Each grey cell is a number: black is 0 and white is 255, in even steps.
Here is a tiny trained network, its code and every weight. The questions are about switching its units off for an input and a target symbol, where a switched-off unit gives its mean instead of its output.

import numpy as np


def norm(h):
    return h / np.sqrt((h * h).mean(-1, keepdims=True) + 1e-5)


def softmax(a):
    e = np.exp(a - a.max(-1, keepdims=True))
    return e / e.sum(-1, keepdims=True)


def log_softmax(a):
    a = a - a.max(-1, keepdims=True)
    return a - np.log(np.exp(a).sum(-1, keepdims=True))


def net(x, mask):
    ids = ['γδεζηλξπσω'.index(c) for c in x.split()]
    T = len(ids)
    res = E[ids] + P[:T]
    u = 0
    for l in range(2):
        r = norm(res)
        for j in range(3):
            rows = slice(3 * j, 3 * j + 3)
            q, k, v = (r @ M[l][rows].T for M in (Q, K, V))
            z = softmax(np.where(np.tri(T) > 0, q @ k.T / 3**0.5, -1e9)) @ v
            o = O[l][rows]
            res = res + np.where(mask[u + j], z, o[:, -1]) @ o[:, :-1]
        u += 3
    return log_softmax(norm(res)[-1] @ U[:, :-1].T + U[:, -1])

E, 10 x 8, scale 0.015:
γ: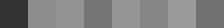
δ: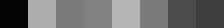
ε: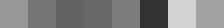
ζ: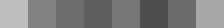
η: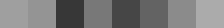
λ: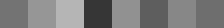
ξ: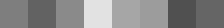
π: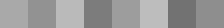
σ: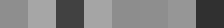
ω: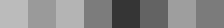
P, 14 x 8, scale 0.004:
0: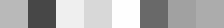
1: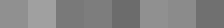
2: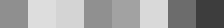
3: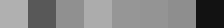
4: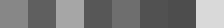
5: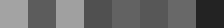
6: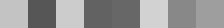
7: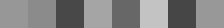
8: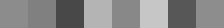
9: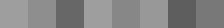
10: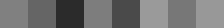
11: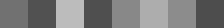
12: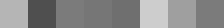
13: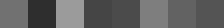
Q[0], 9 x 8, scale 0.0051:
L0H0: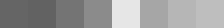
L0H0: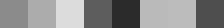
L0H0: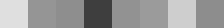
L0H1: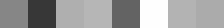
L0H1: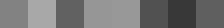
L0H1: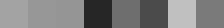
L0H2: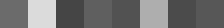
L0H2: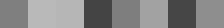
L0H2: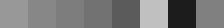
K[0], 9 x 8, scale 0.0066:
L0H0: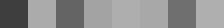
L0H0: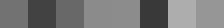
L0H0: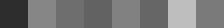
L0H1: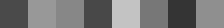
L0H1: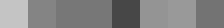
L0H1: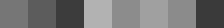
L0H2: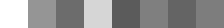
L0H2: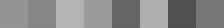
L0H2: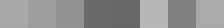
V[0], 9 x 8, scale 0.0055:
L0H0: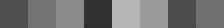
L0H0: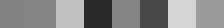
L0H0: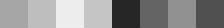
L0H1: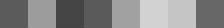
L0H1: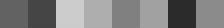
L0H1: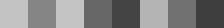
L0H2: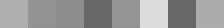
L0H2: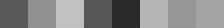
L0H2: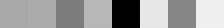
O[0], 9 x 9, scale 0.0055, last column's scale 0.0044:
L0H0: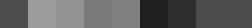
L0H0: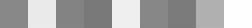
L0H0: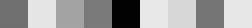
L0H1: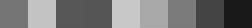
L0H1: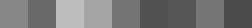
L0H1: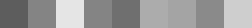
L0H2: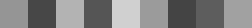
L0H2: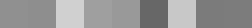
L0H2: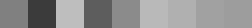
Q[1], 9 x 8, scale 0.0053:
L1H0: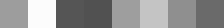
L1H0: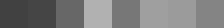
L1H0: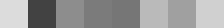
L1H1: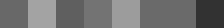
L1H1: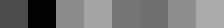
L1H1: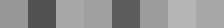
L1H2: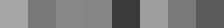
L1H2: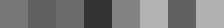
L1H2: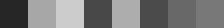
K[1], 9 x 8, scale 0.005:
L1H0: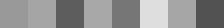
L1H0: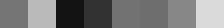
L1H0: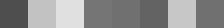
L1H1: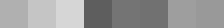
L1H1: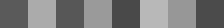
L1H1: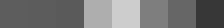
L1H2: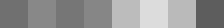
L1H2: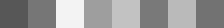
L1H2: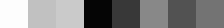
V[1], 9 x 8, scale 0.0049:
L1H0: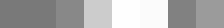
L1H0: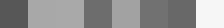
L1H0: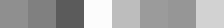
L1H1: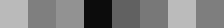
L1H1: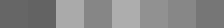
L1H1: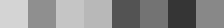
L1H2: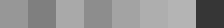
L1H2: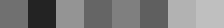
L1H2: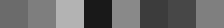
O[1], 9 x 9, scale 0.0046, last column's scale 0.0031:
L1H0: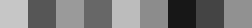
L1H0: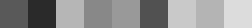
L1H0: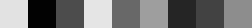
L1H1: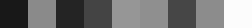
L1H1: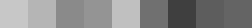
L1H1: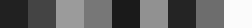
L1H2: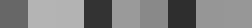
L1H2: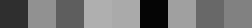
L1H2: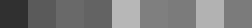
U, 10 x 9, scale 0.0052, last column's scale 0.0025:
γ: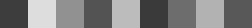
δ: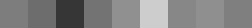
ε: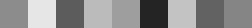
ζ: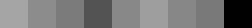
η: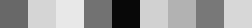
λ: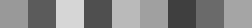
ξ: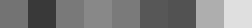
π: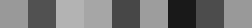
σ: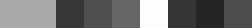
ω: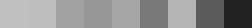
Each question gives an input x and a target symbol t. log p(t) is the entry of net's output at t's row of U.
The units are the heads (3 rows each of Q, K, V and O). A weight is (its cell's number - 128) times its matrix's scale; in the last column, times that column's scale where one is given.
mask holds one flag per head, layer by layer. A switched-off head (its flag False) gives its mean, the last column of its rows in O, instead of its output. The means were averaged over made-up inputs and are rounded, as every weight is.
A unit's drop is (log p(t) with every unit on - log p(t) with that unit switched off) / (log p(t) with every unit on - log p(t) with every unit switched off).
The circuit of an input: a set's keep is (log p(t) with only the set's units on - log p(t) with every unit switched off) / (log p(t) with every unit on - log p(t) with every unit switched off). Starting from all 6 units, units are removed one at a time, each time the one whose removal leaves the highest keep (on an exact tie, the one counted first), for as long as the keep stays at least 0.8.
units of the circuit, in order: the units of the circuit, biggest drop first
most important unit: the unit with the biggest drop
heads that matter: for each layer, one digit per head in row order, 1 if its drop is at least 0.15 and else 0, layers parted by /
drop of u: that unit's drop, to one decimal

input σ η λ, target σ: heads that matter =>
010 / 100
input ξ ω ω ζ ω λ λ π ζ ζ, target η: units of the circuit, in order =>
L0H0; L0H1
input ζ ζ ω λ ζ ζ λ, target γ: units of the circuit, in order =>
L0H0; L1H2; L1H0
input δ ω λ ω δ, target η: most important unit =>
L0H0
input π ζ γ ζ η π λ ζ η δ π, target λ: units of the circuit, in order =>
L0H0; L0H2
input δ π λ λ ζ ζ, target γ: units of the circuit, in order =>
L0H0; L1H0
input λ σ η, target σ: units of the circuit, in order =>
L0H1; L1H0
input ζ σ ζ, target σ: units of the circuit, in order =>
L0H1; L1H0
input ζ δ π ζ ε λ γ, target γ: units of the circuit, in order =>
L0H0; L0H2
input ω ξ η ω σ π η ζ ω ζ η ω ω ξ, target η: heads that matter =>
100 / 000
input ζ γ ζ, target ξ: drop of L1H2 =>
0.2
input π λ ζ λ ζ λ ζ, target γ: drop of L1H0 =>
0.1
